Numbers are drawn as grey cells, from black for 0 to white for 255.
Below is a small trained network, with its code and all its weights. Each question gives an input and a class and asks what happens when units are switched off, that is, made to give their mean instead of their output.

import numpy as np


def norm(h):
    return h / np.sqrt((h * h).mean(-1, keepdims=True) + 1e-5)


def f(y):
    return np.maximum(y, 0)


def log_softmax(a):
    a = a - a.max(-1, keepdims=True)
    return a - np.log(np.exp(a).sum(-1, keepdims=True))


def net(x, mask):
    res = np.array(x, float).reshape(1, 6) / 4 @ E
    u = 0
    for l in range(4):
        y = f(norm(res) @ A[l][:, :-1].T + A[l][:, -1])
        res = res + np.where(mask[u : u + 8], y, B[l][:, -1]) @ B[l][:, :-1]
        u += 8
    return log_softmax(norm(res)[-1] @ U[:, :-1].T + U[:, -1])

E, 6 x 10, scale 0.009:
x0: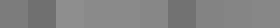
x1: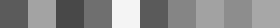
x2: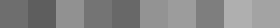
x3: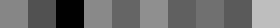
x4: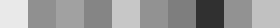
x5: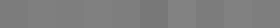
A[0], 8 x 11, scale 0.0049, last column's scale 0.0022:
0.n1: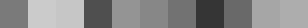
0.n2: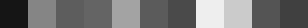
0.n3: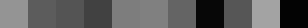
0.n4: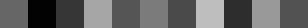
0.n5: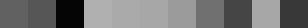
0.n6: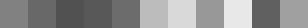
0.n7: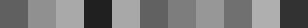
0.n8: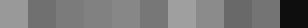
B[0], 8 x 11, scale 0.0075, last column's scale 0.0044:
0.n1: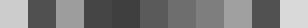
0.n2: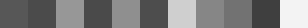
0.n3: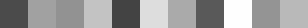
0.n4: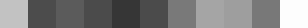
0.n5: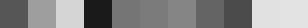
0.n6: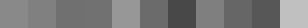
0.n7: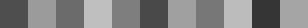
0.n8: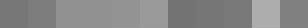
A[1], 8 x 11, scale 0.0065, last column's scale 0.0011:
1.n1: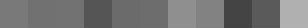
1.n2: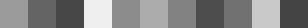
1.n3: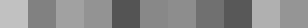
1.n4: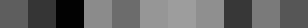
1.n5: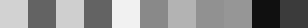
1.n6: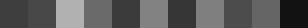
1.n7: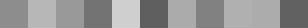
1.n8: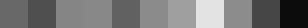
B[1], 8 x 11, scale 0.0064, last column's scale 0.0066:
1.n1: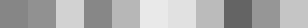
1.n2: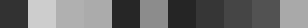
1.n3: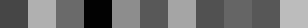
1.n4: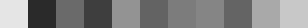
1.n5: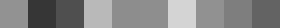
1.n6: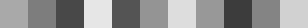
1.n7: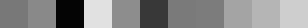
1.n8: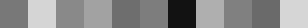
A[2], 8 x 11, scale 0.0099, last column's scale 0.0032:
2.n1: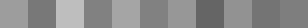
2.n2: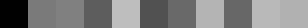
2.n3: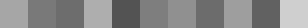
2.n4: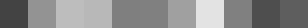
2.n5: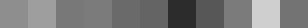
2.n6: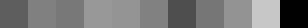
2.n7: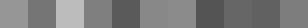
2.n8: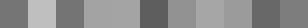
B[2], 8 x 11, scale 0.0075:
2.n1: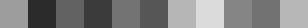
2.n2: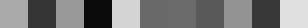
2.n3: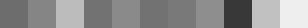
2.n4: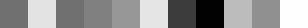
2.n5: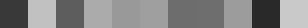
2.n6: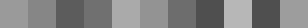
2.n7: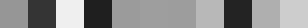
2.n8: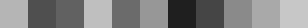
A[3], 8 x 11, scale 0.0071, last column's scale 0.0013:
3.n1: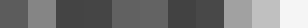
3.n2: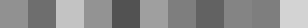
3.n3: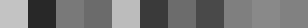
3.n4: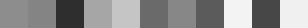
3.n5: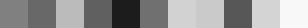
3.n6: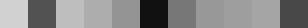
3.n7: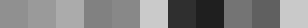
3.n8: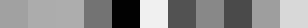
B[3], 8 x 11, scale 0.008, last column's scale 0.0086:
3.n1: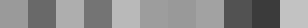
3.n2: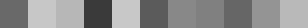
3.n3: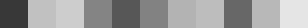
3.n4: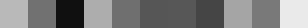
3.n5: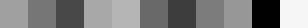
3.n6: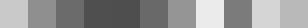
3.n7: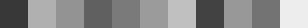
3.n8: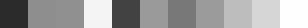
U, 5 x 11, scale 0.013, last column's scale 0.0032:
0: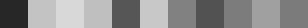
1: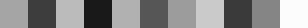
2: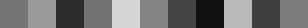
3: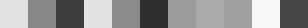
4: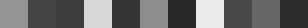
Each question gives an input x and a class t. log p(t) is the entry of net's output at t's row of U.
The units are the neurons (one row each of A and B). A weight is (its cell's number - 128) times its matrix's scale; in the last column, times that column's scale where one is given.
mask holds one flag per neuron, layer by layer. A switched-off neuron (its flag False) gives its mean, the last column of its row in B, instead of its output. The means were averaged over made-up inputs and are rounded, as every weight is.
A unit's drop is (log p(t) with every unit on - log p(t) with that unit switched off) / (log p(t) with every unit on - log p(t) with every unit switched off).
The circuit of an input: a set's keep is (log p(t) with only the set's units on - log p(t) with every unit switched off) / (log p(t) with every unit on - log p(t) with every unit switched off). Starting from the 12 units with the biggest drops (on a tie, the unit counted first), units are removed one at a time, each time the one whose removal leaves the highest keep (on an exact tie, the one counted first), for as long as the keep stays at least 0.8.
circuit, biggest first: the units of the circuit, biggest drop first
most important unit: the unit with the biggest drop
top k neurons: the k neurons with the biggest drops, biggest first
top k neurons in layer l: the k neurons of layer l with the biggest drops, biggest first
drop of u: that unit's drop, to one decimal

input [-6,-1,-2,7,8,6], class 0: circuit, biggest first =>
(1.n2 0.n3)
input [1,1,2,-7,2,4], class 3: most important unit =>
1.n7
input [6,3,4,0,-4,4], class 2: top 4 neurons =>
(2.n4 1.n8 2.n7 2.n3)
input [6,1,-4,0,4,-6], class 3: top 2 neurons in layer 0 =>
(0.n1 0.n4)
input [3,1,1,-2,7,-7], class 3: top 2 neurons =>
(1.n7 2.n7)
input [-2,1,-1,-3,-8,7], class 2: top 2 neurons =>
(2.n4 0.n2)
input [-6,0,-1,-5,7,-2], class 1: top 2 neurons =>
(0.n1 3.n8)
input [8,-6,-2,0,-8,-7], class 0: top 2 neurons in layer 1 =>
(1.n8 1.n1)
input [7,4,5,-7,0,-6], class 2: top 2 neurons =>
(2.n4 1.n4)
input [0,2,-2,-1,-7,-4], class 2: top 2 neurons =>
(2.n4 0.n2)
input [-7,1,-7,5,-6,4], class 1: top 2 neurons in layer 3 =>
(3.n8 3.n4)
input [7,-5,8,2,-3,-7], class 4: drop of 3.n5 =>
0.1
